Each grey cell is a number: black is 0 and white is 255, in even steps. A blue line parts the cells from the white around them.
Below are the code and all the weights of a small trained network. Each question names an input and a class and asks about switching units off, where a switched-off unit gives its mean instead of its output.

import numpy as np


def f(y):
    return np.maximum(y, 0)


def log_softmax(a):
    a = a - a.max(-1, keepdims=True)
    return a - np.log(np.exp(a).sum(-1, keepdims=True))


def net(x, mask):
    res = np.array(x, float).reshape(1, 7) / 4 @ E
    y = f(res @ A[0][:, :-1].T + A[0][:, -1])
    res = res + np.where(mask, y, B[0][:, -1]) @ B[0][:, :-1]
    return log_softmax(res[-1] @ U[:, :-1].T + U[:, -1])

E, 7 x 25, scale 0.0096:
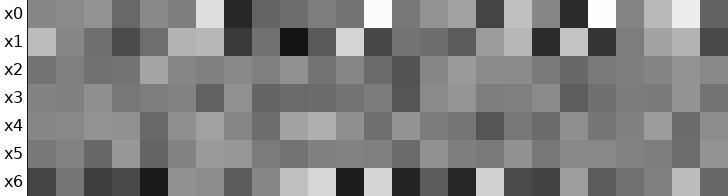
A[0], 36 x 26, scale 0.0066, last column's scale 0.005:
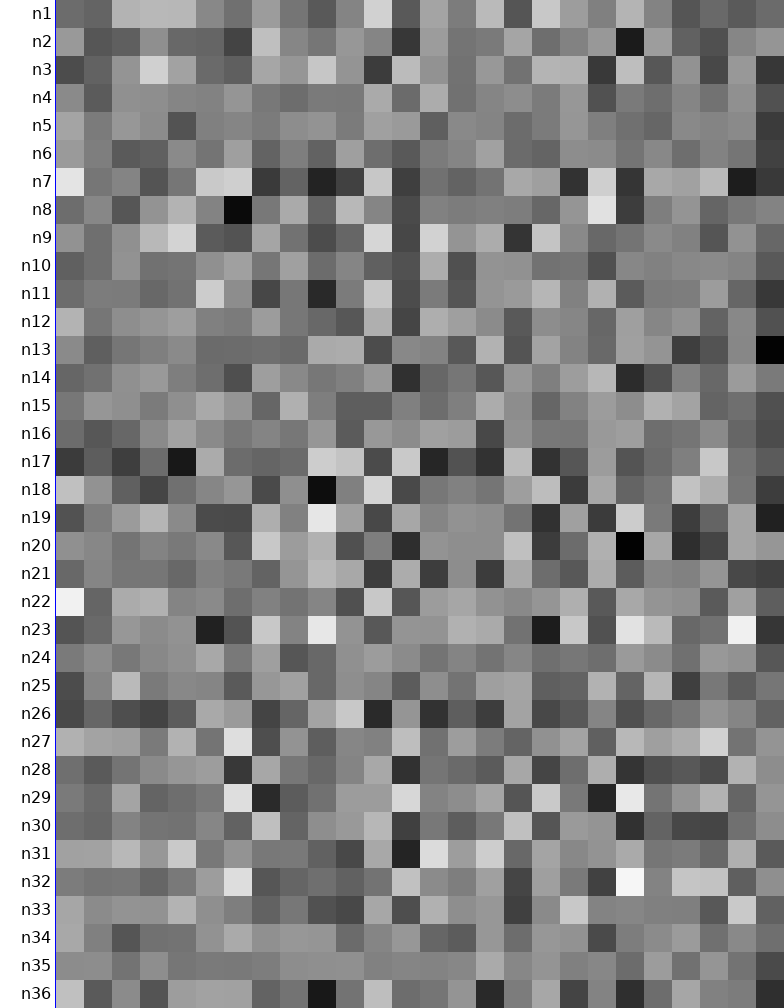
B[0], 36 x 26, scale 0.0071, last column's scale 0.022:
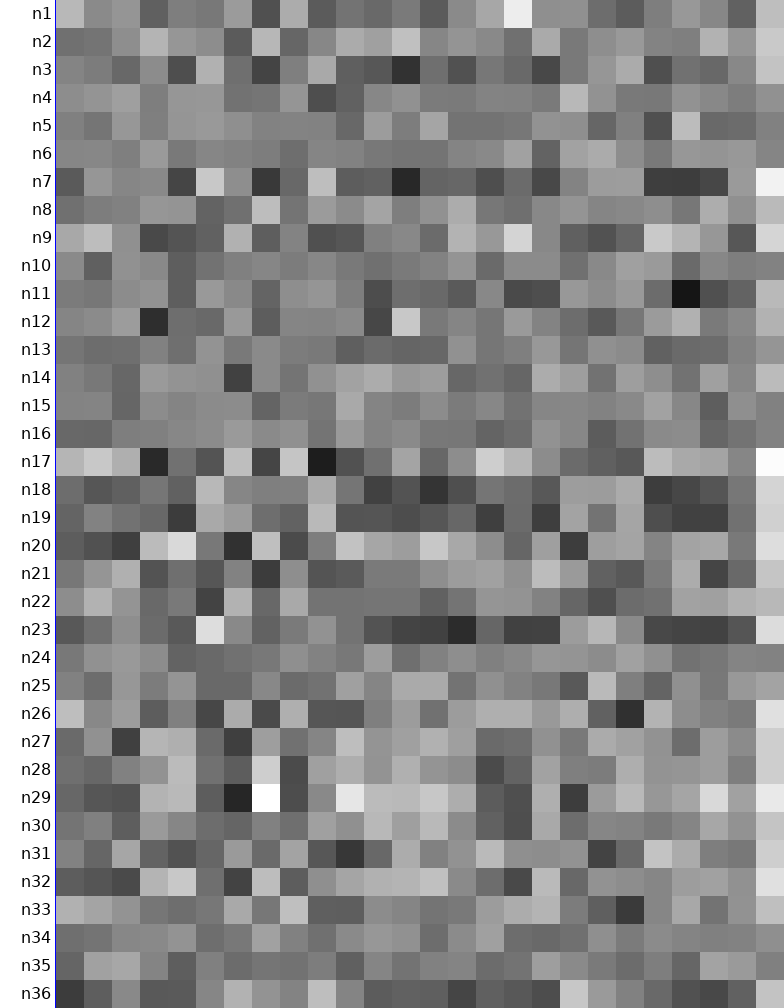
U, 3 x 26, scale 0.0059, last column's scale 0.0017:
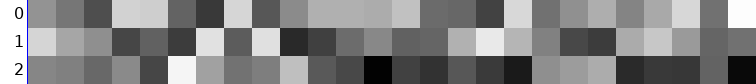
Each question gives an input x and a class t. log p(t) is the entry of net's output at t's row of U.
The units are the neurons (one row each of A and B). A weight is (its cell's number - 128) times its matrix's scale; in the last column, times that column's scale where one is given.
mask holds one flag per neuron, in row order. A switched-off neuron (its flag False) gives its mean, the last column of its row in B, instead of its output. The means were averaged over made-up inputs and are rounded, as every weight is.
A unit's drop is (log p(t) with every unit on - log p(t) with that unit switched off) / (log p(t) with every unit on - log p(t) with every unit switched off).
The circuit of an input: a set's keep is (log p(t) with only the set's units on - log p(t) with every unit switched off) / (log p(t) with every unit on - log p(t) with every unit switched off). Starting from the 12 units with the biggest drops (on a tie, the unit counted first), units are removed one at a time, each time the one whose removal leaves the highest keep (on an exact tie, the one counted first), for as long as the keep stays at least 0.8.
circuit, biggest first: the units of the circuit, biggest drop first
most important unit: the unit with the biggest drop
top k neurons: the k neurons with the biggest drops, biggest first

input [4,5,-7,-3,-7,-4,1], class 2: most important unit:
n7
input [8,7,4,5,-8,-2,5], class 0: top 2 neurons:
[n29, n32]
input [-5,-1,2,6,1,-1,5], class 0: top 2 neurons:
[n20, n28]
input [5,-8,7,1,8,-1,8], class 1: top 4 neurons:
[n17, n26, n7, n21]
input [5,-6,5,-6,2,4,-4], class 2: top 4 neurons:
[n23, n3, n19, n20]
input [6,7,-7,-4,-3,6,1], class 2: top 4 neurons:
[n7, n18, n36, n20]
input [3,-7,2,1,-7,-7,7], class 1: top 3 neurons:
[n17, n26, n7]
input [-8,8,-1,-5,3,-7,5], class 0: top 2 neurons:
[n20, n28]
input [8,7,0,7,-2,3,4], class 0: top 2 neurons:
[n29, n32]
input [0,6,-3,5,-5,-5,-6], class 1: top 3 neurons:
[n9, n31, n23]
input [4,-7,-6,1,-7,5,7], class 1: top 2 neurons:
[n17, n26]
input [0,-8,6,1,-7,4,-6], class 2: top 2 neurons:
[n23, n19]
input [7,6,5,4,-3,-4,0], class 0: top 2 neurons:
[n29, n32]
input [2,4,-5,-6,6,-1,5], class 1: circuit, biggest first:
[n17]
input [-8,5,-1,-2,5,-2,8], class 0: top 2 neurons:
[n20, n28]
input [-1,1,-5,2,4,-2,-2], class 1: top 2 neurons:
[n29, n32]
